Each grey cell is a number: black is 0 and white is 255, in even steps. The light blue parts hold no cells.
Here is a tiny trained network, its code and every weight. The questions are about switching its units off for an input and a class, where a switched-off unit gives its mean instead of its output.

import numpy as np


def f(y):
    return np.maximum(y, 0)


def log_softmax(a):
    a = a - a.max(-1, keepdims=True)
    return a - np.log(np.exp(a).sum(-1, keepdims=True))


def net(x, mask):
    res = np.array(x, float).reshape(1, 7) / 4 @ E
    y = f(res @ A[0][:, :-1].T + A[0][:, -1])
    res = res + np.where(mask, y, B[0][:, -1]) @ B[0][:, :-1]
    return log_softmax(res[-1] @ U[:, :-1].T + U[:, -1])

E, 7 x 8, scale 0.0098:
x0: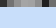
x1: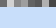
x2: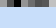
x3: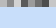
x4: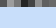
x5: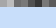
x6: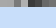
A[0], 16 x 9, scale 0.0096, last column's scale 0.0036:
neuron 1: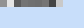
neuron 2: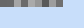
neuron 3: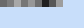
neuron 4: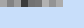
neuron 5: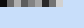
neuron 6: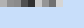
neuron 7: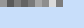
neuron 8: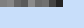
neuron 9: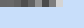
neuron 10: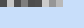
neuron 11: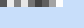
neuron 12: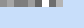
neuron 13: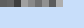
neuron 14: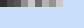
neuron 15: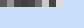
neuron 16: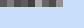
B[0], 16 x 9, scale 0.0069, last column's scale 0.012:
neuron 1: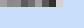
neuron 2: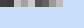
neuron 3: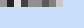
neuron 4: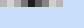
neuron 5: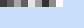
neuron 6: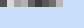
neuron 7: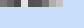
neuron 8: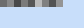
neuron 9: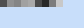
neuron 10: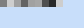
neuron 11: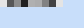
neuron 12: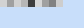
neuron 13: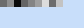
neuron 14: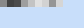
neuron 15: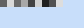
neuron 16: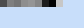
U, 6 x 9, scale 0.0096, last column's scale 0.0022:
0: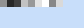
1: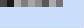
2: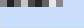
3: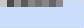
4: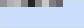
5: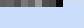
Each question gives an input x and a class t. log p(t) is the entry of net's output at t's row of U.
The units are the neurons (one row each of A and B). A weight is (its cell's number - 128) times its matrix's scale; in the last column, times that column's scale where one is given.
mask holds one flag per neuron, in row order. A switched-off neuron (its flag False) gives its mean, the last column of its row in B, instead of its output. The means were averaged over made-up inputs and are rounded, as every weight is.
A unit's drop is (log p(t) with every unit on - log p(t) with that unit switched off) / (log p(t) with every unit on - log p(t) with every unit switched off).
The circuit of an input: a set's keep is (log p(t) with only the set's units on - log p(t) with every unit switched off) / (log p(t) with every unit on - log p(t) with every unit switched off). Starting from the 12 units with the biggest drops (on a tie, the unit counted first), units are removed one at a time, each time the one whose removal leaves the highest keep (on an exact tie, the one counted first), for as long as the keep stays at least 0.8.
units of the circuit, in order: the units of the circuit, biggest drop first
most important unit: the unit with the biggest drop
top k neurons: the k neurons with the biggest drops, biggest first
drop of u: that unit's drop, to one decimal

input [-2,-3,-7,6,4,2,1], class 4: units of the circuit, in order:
[neuron 4]
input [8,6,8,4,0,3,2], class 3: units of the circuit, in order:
[neuron 11; neuron 15]
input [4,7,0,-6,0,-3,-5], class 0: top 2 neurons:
[neuron 14; neuron 13]
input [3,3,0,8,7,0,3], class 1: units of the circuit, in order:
[neuron 5; neuron 3]
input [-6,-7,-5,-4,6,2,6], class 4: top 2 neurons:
[neuron 4; neuron 5]
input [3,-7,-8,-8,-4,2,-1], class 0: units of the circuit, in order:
[neuron 14; neuron 9]
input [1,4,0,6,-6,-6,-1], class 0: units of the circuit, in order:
[neuron 5; neuron 9]
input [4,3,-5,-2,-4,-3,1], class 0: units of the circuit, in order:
[neuron 9; neuron 16; neuron 6]
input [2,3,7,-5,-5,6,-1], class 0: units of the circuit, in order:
[neuron 13; neuron 14]
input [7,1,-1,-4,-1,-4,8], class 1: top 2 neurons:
[neuron 15; neuron 5]
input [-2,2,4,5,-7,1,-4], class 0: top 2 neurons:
[neuron 9; neuron 6]
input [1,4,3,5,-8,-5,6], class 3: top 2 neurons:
[neuron 11; neuron 14]
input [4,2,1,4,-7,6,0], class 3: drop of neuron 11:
0.2
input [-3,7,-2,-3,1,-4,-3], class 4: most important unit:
neuron 12
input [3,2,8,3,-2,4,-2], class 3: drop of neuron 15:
0.2
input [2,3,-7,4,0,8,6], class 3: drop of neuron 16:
-0.1
